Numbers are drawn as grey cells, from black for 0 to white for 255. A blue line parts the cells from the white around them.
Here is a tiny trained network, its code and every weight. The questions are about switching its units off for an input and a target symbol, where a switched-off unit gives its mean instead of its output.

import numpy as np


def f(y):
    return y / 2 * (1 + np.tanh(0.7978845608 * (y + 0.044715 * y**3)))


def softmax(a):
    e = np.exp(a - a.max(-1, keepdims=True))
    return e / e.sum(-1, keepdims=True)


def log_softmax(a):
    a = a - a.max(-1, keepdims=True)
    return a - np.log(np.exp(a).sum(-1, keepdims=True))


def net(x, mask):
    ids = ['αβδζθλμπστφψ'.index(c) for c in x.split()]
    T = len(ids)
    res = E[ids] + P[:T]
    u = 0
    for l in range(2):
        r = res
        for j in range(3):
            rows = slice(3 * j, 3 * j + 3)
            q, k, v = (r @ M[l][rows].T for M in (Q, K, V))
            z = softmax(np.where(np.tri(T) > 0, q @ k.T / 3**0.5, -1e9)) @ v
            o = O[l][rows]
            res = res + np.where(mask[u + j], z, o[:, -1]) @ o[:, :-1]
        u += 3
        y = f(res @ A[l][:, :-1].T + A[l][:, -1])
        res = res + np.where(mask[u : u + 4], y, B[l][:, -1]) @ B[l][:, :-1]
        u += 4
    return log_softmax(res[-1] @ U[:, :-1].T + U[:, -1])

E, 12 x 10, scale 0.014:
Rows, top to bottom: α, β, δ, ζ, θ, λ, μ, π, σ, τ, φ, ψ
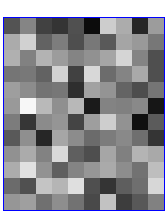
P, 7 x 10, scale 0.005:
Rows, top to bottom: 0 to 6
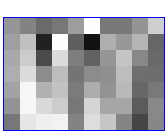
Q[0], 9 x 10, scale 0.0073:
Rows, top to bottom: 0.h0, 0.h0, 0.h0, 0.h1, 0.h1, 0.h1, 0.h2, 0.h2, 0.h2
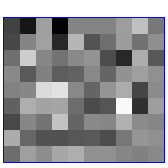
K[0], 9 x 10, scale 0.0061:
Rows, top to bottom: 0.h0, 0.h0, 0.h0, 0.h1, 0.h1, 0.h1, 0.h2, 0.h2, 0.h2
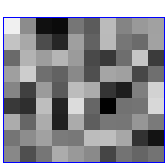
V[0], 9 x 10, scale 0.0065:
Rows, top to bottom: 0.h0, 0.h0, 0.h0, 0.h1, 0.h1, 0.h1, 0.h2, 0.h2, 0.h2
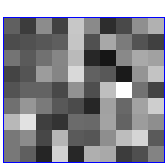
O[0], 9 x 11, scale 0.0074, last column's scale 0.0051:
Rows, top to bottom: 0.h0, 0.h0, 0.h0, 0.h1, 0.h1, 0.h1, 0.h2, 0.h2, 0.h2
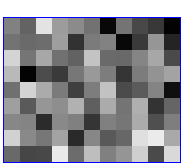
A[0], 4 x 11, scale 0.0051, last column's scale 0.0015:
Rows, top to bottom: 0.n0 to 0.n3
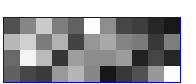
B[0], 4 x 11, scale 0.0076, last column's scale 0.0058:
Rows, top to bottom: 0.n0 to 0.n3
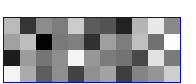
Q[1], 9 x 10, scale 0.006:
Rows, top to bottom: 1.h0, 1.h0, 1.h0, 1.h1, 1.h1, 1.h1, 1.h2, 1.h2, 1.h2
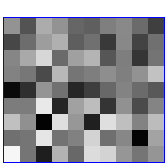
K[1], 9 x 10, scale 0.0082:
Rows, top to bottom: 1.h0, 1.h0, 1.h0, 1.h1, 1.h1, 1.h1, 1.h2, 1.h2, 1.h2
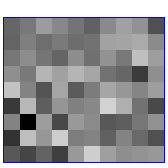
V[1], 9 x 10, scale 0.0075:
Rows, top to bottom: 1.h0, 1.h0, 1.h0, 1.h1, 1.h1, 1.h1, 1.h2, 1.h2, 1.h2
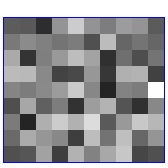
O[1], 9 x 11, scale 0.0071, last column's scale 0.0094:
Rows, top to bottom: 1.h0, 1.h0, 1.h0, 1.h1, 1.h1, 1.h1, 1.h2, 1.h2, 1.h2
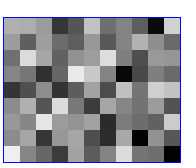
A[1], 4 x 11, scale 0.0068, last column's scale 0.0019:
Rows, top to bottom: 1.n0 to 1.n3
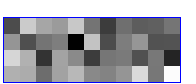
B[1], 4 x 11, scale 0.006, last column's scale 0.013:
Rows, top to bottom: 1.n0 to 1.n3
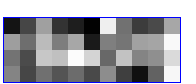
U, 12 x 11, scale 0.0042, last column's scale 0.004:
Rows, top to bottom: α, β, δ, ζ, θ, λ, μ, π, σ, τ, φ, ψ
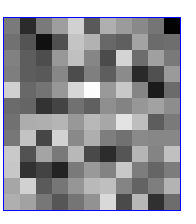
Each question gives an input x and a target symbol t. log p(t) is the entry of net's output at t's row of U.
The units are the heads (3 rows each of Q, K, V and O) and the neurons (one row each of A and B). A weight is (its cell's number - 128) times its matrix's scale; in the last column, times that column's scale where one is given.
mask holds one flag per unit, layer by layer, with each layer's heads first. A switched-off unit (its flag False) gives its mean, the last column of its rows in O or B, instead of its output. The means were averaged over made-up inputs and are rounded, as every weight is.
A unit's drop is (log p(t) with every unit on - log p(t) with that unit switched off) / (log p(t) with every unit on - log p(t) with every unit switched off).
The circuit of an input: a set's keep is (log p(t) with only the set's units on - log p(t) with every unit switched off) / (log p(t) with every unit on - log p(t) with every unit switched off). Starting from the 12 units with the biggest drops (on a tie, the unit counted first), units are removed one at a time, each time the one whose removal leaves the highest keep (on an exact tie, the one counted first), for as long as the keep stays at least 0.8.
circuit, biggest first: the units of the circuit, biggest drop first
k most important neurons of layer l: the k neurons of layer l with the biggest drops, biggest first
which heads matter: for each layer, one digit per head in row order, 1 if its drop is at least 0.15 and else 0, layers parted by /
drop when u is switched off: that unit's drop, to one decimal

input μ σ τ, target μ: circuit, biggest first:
1.h1, 0.n0, 0.h2, 0.h1
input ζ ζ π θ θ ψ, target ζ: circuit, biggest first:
1.h2, 1.n0, 0.h1, 0.h2
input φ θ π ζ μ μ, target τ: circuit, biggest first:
1.h1, 0.h1
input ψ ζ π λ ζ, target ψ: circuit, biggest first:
1.h2, 0.h2, 1.h1, 1.n2
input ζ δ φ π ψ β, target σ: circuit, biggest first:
1.h2, 1.n1, 0.h1
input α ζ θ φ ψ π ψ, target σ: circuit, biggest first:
0.h1, 1.h2, 1.n1, 1.h1
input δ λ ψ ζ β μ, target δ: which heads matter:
011 / 101
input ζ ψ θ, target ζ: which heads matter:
011 / 001
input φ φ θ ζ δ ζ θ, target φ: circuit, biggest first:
1.h0, 0.h1, 0.h0
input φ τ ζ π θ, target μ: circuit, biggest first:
1.h0, 1.h2, 1.n3, 0.h0
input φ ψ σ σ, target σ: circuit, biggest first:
0.h0
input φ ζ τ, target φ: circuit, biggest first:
1.h0, 0.h0, 0.h1
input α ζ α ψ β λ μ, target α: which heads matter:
110 / 111
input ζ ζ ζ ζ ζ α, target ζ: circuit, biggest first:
1.h2, 0.h1, 1.n0, 0.h2
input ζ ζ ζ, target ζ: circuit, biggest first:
1.h2, 1.n0, 0.h1, 1.h0
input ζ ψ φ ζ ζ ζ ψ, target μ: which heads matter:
010 / 011
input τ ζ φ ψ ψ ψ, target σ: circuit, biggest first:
0.h1, 1.h2, 0.h0
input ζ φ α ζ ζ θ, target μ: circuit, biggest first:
1.n3, 0.h1, 1.h1
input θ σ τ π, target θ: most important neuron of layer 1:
1.n2
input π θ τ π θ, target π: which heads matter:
110 / 011
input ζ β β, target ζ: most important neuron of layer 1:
1.n0
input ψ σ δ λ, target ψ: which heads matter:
111 / 001
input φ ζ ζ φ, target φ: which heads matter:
111 / 100
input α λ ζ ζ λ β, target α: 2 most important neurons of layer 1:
1.n2, 1.n3
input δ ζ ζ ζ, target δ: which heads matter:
011 / 101
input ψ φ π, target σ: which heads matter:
110 / 011
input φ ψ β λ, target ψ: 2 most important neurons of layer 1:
1.n2, 1.n0
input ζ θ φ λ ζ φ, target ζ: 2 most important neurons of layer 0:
0.n1, 0.n3
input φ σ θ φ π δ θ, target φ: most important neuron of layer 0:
0.n3
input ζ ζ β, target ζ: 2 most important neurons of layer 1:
1.n0, 1.n3
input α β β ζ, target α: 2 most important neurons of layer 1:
1.n2, 1.n3
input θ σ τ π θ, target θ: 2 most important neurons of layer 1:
1.n2, 1.n0
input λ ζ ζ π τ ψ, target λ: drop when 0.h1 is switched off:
0.3
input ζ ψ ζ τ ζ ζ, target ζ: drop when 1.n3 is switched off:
0.0
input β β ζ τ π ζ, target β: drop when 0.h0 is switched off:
0.2
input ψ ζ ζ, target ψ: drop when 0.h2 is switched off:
0.4
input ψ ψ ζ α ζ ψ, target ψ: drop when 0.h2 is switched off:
0.5
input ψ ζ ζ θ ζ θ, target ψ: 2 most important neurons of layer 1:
1.n3, 1.n2
